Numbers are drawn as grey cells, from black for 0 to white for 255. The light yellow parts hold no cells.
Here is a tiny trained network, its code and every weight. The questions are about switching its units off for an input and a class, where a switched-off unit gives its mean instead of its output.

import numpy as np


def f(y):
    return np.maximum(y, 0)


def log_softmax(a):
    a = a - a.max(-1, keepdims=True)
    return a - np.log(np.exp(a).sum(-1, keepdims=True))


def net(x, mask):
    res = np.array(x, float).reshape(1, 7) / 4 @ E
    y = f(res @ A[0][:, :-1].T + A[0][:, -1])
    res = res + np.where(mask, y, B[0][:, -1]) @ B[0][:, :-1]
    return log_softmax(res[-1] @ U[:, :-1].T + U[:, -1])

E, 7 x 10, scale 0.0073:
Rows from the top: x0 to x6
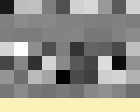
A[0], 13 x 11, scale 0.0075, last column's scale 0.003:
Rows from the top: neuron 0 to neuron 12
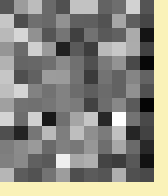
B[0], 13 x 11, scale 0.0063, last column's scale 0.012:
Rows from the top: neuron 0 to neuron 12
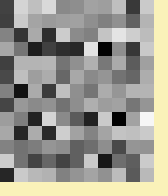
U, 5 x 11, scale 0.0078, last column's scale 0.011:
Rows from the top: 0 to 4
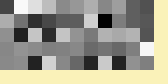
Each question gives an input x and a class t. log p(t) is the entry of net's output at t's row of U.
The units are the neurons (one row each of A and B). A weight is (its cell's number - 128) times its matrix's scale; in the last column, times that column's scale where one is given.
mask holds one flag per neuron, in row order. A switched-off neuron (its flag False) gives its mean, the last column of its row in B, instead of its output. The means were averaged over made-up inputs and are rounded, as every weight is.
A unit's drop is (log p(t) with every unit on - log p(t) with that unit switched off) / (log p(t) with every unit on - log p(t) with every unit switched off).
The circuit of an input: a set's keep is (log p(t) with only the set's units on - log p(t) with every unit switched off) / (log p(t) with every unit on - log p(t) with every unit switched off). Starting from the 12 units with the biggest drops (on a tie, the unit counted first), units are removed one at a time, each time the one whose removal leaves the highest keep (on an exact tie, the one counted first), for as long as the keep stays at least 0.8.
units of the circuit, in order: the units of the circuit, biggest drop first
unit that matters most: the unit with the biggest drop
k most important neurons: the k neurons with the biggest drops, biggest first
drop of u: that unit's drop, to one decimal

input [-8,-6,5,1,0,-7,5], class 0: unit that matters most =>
neuron 12
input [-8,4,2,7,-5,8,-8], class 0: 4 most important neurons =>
(neuron 12; neuron 1; neuron 4; neuron 5)
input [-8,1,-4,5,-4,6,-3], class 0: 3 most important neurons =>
(neuron 12; neuron 1; neuron 4)
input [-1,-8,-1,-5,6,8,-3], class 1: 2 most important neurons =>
(neuron 3; neuron 8)
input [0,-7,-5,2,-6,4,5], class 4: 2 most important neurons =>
(neuron 8; neuron 11)
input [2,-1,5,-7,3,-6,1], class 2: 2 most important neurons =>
(neuron 9; neuron 3)
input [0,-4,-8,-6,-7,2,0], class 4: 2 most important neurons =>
(neuron 8; neuron 2)
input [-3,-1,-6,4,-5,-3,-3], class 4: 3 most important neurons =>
(neuron 8; neuron 9; neuron 3)
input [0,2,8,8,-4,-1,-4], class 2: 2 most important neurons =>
(neuron 2; neuron 6)
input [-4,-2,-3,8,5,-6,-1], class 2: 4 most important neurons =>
(neuron 2; neuron 6; neuron 3; neuron 8)
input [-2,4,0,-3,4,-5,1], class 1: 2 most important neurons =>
(neuron 8; neuron 11)
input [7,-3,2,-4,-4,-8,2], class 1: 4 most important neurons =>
(neuron 11; neuron 12; neuron 1; neuron 5)
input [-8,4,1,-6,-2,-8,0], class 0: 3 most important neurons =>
(neuron 12; neuron 1; neuron 3)
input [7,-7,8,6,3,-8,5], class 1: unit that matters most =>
neuron 11
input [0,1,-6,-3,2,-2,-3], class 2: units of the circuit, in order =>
(neuron 8; neuron 0)
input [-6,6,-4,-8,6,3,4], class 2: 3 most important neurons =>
(neuron 9; neuron 8; neuron 0)
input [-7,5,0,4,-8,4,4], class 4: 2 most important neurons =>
(neuron 8; neuron 0)
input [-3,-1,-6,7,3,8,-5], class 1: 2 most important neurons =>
(neuron 3; neuron 9)
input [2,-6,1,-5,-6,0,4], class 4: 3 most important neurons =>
(neuron 8; neuron 2; neuron 6)
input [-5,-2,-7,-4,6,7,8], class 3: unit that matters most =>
neuron 11
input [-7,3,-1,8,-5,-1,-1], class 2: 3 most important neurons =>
(neuron 2; neuron 6; neuron 0)
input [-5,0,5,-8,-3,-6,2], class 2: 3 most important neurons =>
(neuron 9; neuron 3; neuron 0)
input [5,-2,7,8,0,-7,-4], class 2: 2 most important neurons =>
(neuron 2; neuron 6)
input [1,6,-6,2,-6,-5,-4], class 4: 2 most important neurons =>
(neuron 8; neuron 3)
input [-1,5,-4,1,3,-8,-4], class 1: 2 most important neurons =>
(neuron 11; neuron 8)
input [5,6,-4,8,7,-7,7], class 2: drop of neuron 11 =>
-0.1
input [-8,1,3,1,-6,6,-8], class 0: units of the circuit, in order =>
(neuron 12)
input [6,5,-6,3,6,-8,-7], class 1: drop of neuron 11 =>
1.1
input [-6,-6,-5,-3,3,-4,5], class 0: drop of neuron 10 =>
0.0
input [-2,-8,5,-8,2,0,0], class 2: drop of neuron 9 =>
0.5
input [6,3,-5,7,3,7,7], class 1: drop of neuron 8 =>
0.1
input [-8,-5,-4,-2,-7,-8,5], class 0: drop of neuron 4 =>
0.3
